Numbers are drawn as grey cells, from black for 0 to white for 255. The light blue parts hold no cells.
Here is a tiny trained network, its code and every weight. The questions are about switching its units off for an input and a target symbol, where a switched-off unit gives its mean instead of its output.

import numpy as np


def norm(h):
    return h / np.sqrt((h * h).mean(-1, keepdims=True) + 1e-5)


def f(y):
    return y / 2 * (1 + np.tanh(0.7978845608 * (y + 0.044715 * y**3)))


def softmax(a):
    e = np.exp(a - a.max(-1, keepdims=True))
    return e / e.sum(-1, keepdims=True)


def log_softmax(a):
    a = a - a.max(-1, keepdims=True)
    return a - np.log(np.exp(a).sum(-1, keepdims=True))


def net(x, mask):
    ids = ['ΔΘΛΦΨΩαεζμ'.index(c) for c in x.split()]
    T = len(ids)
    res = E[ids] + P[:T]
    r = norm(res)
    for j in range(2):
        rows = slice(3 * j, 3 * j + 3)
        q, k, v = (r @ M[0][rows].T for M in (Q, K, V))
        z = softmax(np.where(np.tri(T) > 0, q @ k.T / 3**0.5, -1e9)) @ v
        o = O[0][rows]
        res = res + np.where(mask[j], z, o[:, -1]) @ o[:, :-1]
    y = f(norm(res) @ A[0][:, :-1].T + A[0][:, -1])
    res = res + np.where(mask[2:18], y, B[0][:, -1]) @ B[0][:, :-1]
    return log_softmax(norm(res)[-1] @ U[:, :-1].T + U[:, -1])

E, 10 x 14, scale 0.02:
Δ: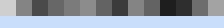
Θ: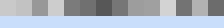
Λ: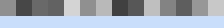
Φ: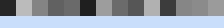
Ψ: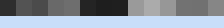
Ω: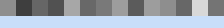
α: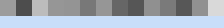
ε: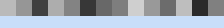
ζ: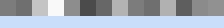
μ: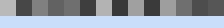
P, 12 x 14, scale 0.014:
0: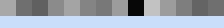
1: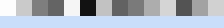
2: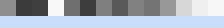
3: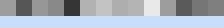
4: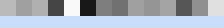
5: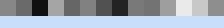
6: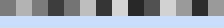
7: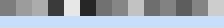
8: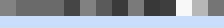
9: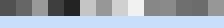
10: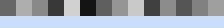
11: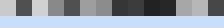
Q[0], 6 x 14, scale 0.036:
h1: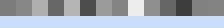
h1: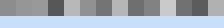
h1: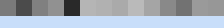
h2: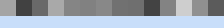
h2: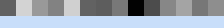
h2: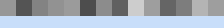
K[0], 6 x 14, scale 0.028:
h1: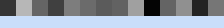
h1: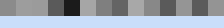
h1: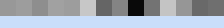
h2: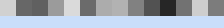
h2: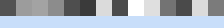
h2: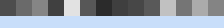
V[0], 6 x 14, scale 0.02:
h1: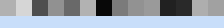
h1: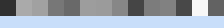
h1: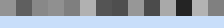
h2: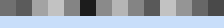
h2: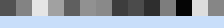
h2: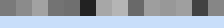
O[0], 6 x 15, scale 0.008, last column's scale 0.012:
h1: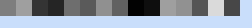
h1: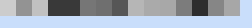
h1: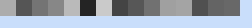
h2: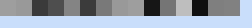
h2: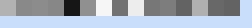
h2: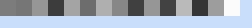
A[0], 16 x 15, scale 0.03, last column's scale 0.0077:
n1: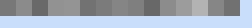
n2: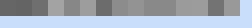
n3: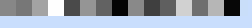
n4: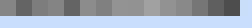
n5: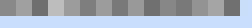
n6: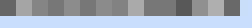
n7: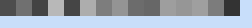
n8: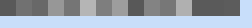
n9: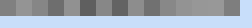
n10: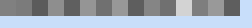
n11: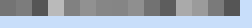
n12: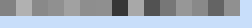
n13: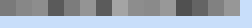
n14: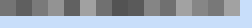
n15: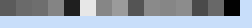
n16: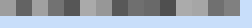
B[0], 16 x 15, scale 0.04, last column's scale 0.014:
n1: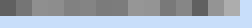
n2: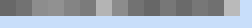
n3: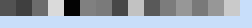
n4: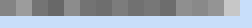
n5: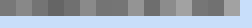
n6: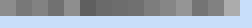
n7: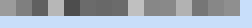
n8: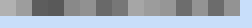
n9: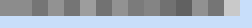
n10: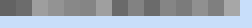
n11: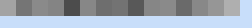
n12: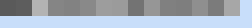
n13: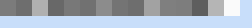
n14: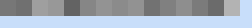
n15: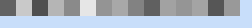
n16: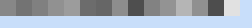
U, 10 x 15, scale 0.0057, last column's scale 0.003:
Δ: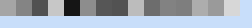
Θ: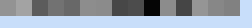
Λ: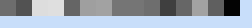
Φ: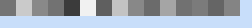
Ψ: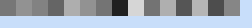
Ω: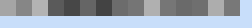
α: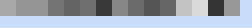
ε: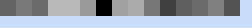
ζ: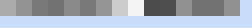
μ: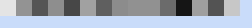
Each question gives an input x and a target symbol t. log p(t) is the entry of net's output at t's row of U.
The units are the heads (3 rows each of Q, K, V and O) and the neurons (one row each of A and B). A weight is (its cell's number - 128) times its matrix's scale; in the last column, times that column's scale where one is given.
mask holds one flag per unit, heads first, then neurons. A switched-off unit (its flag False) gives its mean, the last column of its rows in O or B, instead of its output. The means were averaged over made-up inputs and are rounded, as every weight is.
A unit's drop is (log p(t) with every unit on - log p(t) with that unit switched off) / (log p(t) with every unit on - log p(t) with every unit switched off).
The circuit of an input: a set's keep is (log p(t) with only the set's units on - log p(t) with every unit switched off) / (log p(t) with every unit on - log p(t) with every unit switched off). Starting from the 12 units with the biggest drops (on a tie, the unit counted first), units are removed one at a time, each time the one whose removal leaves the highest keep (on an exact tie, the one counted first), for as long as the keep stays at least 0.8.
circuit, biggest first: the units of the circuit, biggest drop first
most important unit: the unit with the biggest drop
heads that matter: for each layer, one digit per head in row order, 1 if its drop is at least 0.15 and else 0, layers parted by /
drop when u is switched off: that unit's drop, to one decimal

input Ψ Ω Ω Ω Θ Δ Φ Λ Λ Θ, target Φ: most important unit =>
n15
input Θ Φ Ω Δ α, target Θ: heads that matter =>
10
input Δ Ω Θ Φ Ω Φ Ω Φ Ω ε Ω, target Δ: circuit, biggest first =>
(h1, n7)
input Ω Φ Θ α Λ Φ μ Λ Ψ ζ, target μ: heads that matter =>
11
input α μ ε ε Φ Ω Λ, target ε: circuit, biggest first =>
(h2, h1)
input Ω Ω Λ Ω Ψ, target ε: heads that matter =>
10
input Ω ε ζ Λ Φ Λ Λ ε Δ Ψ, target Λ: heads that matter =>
01
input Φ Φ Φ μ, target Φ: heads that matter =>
10
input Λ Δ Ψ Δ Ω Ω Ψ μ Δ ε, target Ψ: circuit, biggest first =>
(n8, n10, h1)
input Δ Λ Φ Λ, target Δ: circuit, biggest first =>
(h2, h1, n7)
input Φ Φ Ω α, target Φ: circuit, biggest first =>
(n15, h1)
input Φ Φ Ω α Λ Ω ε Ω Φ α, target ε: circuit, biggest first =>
(h2, h1)
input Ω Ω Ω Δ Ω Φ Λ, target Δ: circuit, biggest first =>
(h2, n7, h1)
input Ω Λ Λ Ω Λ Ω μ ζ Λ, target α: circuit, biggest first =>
(n16)
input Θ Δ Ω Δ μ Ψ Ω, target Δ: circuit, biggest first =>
(h2, n7)
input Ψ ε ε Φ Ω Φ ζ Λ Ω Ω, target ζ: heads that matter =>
01
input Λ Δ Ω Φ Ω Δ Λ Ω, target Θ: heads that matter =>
10
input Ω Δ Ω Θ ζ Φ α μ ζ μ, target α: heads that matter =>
00
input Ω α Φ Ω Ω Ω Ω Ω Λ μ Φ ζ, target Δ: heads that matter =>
00
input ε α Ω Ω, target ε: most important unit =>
h2
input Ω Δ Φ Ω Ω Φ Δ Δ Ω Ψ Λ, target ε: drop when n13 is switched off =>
0.2
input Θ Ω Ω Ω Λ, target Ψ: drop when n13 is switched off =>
0.3
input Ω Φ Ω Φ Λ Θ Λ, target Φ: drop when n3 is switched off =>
0.0
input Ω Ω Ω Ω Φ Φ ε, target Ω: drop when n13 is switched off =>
0.1
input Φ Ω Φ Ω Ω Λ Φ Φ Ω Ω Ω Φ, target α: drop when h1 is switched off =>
-0.1
